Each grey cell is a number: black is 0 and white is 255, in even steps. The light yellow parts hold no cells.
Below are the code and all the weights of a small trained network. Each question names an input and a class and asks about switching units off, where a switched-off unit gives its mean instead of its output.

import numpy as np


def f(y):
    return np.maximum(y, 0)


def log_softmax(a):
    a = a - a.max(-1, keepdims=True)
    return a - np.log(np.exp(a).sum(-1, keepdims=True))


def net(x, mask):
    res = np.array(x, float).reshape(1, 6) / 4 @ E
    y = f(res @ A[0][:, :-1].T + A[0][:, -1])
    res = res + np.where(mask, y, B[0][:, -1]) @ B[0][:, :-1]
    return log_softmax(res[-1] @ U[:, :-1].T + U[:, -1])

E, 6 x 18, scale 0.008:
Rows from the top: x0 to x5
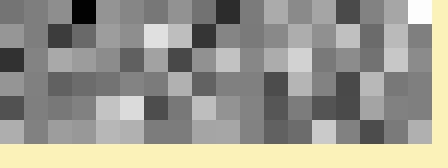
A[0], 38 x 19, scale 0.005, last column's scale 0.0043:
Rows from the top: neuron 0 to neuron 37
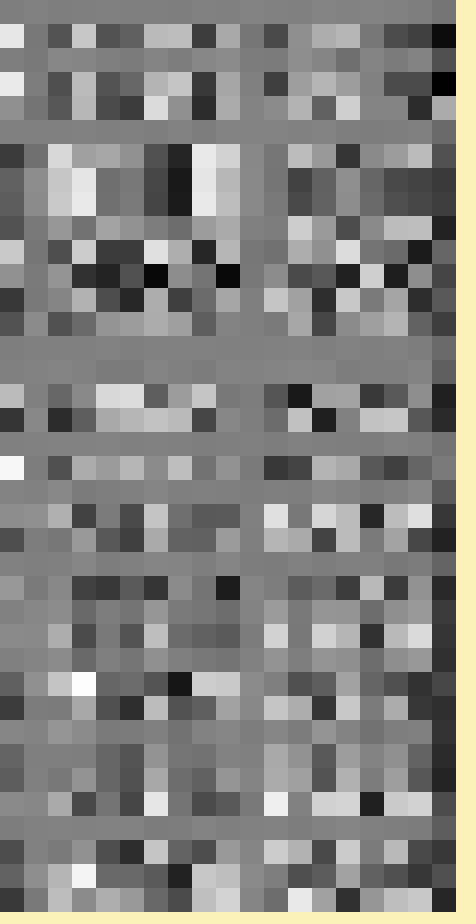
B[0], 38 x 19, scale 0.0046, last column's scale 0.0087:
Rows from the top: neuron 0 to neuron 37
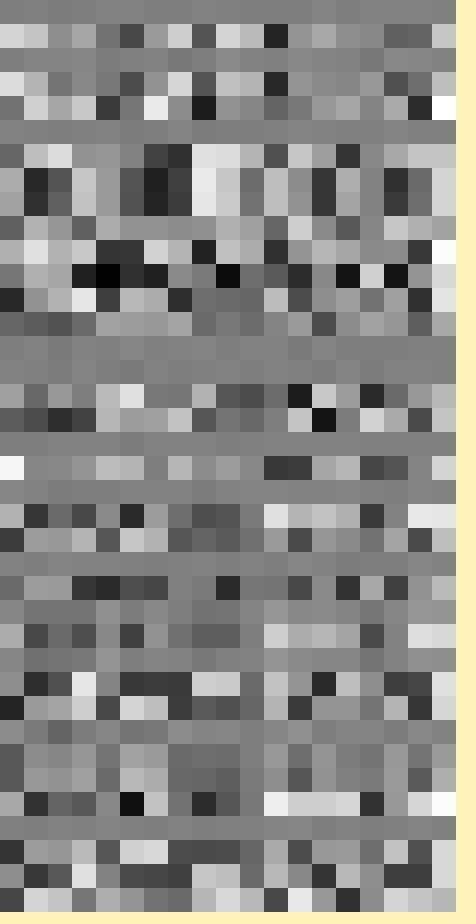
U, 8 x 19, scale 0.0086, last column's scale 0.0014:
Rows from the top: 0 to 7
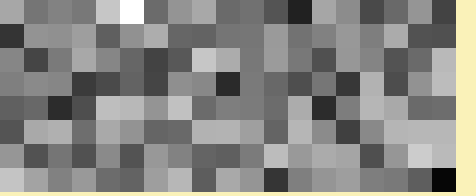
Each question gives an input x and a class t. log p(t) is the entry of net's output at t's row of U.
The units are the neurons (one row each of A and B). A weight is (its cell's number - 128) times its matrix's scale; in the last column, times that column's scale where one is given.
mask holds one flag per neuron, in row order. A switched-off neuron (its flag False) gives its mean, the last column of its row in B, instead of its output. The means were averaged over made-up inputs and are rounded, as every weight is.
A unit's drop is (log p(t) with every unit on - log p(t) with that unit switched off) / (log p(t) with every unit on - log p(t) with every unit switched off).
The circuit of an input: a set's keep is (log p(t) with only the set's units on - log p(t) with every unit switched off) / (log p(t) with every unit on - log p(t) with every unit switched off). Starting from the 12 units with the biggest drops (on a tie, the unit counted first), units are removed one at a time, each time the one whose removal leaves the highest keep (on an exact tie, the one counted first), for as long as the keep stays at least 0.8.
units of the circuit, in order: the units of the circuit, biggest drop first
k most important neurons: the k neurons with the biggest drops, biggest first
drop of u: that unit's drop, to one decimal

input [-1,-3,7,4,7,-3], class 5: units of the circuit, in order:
(neuron 37)
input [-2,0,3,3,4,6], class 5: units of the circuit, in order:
(neuron 37; neuron 6)
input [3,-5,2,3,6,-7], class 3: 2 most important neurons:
(neuron 11; neuron 24)
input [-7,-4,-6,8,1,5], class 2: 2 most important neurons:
(neuron 7; neuron 8)
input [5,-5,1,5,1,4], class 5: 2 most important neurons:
(neuron 37; neuron 6)
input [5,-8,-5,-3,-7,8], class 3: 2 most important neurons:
(neuron 11; neuron 24)
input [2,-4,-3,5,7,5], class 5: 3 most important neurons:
(neuron 6; neuron 37; neuron 9)
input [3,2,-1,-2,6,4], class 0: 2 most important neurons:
(neuron 16; neuron 10)
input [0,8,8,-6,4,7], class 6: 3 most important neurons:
(neuron 33; neuron 21; neuron 26)
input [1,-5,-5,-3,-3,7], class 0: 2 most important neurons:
(neuron 16; neuron 19)
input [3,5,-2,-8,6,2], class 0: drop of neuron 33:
0.1
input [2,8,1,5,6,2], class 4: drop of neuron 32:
0.0
